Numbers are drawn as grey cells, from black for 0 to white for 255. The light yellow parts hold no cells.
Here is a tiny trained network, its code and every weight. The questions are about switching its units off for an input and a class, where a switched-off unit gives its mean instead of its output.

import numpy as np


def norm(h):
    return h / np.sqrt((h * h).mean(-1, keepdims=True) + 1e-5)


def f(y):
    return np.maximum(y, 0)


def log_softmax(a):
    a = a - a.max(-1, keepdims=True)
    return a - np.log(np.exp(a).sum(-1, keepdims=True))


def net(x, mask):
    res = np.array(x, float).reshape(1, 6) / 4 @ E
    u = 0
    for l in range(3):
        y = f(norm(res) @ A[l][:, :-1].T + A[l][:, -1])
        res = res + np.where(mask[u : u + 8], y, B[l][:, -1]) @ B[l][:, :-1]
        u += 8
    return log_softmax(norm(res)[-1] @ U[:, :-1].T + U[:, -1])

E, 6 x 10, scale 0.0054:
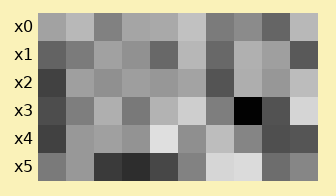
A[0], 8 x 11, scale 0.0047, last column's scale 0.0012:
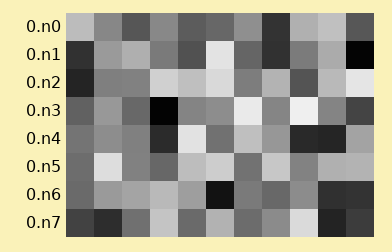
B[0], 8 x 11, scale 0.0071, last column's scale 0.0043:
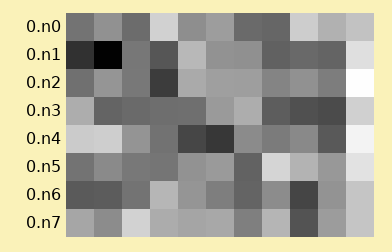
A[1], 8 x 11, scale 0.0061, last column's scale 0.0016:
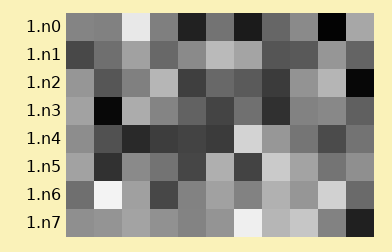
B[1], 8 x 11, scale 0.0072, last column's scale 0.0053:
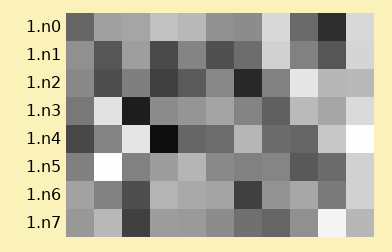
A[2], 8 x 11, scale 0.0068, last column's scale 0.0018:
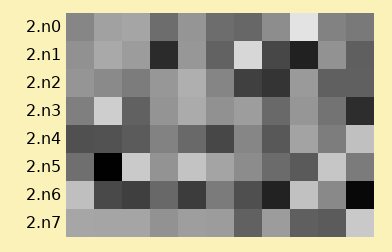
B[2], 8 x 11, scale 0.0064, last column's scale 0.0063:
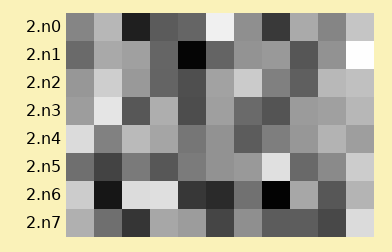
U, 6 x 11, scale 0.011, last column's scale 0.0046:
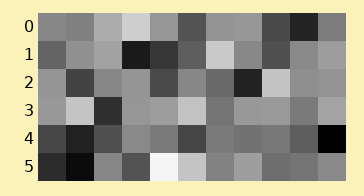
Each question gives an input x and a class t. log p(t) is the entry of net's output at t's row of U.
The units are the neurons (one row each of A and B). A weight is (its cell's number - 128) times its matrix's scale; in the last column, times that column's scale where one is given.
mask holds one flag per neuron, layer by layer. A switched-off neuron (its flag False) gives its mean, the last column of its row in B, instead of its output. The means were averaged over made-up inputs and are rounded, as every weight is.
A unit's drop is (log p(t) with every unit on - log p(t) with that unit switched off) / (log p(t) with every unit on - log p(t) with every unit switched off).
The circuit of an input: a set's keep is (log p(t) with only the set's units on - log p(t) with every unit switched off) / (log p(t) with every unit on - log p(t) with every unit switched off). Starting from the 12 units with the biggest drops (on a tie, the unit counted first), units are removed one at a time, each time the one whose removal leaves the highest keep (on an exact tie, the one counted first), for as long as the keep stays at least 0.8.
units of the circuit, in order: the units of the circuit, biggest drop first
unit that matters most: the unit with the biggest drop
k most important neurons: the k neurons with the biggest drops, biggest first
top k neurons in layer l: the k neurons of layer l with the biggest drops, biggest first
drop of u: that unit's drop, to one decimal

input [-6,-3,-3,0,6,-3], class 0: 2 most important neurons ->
(1.n0 0.n6)
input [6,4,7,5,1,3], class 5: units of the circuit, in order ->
(0.n1)
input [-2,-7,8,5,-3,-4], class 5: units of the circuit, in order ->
(0.n1 2.n5)
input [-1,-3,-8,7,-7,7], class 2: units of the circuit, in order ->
(0.n0 2.n6)
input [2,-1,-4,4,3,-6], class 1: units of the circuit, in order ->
(1.n6 2.n1)
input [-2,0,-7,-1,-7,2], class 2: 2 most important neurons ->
(0.n0 1.n2)
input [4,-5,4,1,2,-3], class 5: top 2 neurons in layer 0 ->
(0.n4 0.n1)
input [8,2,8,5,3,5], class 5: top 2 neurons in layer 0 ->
(0.n1 0.n4)
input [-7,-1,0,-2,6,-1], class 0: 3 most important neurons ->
(1.n0 0.n7 0.n6)
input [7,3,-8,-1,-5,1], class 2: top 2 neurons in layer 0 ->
(0.n0 0.n5)
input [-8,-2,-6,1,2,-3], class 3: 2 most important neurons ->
(1.n3 1.n0)
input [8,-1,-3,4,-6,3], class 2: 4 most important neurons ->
(2.n6 1.n0 0.n0 0.n7)
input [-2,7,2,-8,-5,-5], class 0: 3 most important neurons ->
(1.n0 0.n7 1.n3)
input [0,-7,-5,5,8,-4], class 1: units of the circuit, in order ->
(2.n1)
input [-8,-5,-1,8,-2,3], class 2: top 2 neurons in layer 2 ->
(2.n6 2.n4)
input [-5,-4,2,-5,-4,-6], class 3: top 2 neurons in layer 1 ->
(1.n0 1.n5)
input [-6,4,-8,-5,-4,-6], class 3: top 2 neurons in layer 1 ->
(1.n3 1.n2)
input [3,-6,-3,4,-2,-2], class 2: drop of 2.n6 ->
0.2
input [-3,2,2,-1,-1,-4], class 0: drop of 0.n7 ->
1.0
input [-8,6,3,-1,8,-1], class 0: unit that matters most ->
0.n4
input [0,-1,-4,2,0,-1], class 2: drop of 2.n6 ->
0.3
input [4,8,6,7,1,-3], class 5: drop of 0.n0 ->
0.0
